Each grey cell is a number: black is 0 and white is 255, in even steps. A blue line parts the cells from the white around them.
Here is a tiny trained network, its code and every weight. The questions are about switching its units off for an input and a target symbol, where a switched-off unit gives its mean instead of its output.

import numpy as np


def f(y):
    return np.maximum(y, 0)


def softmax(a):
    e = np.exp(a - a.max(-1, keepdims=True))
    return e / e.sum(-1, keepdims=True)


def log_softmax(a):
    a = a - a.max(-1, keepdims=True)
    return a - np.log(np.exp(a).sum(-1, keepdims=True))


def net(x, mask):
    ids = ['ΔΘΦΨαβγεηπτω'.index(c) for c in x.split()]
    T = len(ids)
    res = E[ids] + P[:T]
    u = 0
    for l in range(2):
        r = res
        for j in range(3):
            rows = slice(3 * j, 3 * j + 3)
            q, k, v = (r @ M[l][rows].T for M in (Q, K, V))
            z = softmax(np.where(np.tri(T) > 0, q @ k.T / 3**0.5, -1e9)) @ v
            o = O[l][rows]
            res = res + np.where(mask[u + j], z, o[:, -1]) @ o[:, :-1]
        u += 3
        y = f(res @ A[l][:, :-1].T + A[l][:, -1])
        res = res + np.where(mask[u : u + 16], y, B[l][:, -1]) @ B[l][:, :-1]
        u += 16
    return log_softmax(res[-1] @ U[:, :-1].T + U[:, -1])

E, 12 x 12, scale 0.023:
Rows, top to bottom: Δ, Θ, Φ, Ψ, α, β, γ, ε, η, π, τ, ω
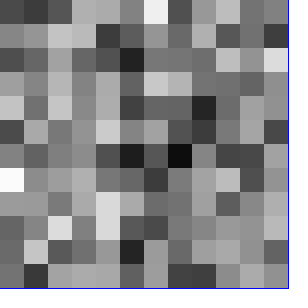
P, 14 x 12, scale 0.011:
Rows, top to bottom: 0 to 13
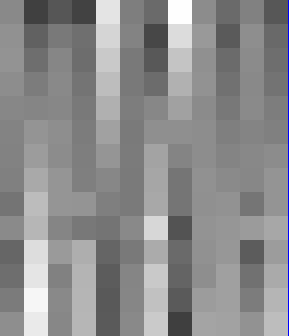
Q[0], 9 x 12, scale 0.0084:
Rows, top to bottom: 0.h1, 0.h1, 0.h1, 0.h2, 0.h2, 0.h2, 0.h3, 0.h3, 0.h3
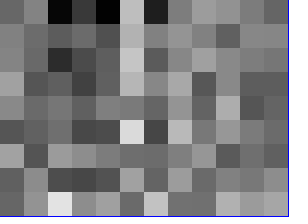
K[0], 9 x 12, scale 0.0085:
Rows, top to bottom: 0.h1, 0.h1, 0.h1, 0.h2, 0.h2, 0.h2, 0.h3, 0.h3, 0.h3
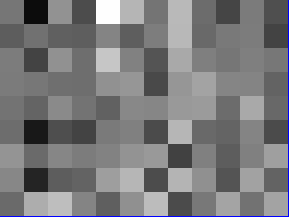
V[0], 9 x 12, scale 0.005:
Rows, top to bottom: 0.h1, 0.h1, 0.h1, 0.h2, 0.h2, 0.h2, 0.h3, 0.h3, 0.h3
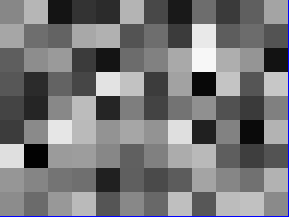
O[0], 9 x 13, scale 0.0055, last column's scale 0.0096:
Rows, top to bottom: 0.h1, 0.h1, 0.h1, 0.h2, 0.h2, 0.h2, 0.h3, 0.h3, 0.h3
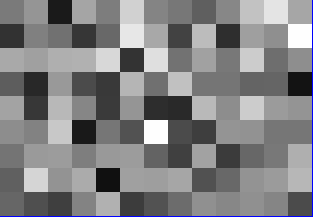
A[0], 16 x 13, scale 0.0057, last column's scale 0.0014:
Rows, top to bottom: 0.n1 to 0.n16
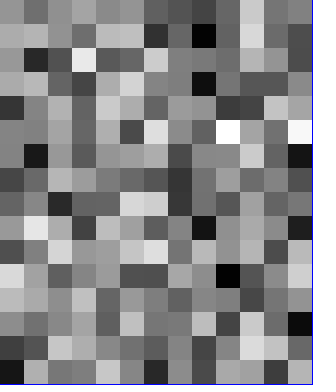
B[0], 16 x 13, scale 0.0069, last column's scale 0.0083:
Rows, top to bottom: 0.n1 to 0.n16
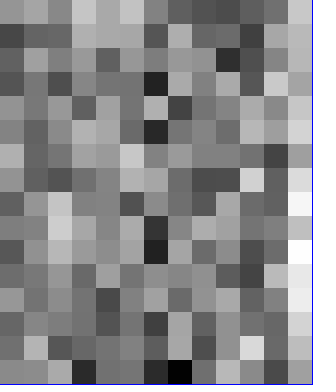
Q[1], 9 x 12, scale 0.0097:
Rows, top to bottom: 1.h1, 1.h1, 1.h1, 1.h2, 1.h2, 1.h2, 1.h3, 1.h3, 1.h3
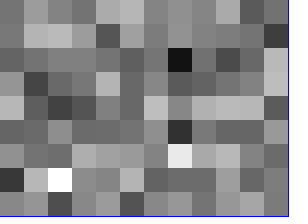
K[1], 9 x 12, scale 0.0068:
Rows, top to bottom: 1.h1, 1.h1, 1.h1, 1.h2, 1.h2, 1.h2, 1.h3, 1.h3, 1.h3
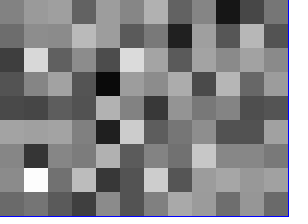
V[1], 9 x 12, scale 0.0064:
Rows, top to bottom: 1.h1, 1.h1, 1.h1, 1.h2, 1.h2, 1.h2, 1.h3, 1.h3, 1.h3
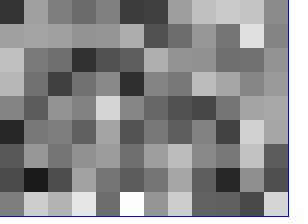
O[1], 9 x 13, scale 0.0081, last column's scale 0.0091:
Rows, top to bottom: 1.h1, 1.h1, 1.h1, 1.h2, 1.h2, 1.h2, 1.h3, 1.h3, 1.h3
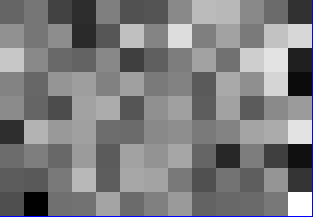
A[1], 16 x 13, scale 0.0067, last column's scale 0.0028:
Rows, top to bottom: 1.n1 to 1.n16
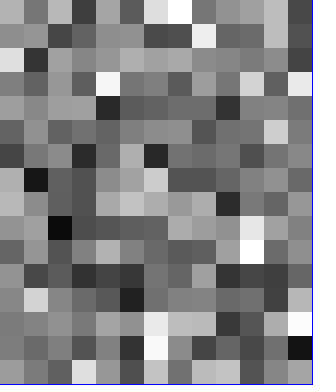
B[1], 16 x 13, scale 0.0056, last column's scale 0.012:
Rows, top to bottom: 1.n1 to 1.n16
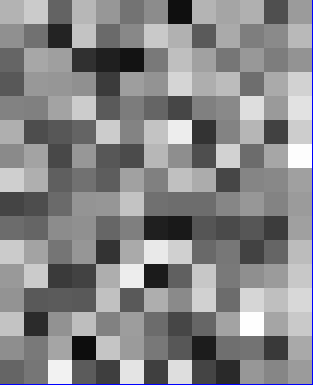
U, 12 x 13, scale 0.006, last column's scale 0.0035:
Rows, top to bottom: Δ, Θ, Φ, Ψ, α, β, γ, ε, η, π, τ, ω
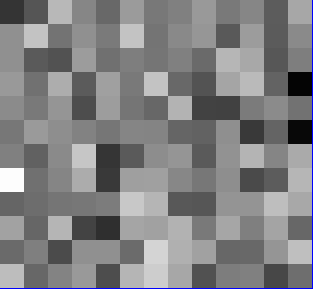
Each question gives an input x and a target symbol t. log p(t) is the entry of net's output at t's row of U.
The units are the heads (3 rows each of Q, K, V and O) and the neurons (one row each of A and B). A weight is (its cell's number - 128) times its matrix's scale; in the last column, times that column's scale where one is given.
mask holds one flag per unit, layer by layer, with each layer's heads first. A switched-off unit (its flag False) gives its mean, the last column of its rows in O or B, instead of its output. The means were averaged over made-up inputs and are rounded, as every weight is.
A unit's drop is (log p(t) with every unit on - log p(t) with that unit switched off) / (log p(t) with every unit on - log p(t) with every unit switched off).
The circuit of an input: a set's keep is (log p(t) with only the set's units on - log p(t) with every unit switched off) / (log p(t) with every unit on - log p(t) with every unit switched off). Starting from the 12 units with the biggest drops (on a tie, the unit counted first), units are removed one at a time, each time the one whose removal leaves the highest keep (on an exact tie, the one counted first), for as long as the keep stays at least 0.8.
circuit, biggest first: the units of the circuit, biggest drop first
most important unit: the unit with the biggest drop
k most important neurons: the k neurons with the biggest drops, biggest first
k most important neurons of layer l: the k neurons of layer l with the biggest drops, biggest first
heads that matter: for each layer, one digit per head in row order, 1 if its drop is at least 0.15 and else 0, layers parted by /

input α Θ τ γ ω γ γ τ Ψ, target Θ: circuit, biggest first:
(1.h3, 1.n1)
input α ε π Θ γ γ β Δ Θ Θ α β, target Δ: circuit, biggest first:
(0.n11, 1.h3, 0.n10)
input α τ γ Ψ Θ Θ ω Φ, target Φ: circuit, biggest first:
(1.h1, 1.n10, 0.n15, 0.h3)
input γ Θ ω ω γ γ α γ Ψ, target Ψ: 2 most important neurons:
(1.n1, 0.n5)
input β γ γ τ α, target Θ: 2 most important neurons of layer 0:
(0.n16, 0.n10)
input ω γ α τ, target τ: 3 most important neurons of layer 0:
(0.n16, 0.n15, 0.n14)
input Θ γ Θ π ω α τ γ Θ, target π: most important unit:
1.h1
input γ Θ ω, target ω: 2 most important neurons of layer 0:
(0.n15, 0.n7)
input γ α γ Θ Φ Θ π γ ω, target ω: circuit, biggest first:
(1.n11, 0.n15, 0.n12, 0.n7)
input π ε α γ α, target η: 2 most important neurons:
(0.n2, 0.n11)
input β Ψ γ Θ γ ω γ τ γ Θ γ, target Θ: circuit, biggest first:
(1.n12, 1.h2)
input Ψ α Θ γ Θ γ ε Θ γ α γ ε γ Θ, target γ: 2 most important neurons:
(0.n11, 0.n14)
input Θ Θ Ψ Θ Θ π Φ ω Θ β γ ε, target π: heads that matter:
000 / 000
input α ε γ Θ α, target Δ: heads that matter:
100 / 010
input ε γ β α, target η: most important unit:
1.h3
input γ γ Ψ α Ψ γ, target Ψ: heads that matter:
011 / 010
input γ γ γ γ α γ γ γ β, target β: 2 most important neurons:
(0.n9, 0.n16)
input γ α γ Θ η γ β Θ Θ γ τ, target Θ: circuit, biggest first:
(1.h3, 0.h2)
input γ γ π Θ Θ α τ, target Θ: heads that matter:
011 / 001
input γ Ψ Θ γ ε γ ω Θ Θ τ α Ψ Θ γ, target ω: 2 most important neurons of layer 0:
(0.n15, 0.n11)
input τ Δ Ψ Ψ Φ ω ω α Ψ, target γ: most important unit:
0.n6
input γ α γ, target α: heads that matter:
000 / 001
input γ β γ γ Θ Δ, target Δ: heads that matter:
000 / 000
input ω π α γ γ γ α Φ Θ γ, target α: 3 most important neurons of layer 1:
(1.n15, 1.n8, 1.n6)
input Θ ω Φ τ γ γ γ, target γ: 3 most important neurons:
(1.n5, 1.n12, 0.n11)
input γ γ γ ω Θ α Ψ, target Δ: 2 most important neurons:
(0.n6, 0.n11)
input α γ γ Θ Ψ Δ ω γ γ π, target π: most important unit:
1.n11
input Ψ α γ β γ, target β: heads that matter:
100 / 100
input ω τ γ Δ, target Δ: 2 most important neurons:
(1.n16, 1.n7)
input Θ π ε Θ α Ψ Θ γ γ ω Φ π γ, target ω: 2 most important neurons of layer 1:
(1.n8, 1.n6)
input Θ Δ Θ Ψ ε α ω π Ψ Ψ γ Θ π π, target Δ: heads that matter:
100 / 001
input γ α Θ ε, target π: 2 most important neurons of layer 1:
(1.n3, 1.n16)
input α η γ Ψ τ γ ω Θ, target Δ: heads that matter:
000 / 001
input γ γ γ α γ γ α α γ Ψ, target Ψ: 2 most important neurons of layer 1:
(1.n1, 1.n6)
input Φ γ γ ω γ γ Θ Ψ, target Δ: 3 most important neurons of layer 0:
(0.n6, 0.n11, 0.n10)
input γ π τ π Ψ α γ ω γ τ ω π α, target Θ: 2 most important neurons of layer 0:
(0.n10, 0.n1)
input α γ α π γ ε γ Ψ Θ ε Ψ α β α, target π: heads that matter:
000 / 011
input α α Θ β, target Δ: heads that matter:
100 / 000
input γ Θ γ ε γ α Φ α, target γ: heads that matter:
101 / 010
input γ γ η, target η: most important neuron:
(0.n5)
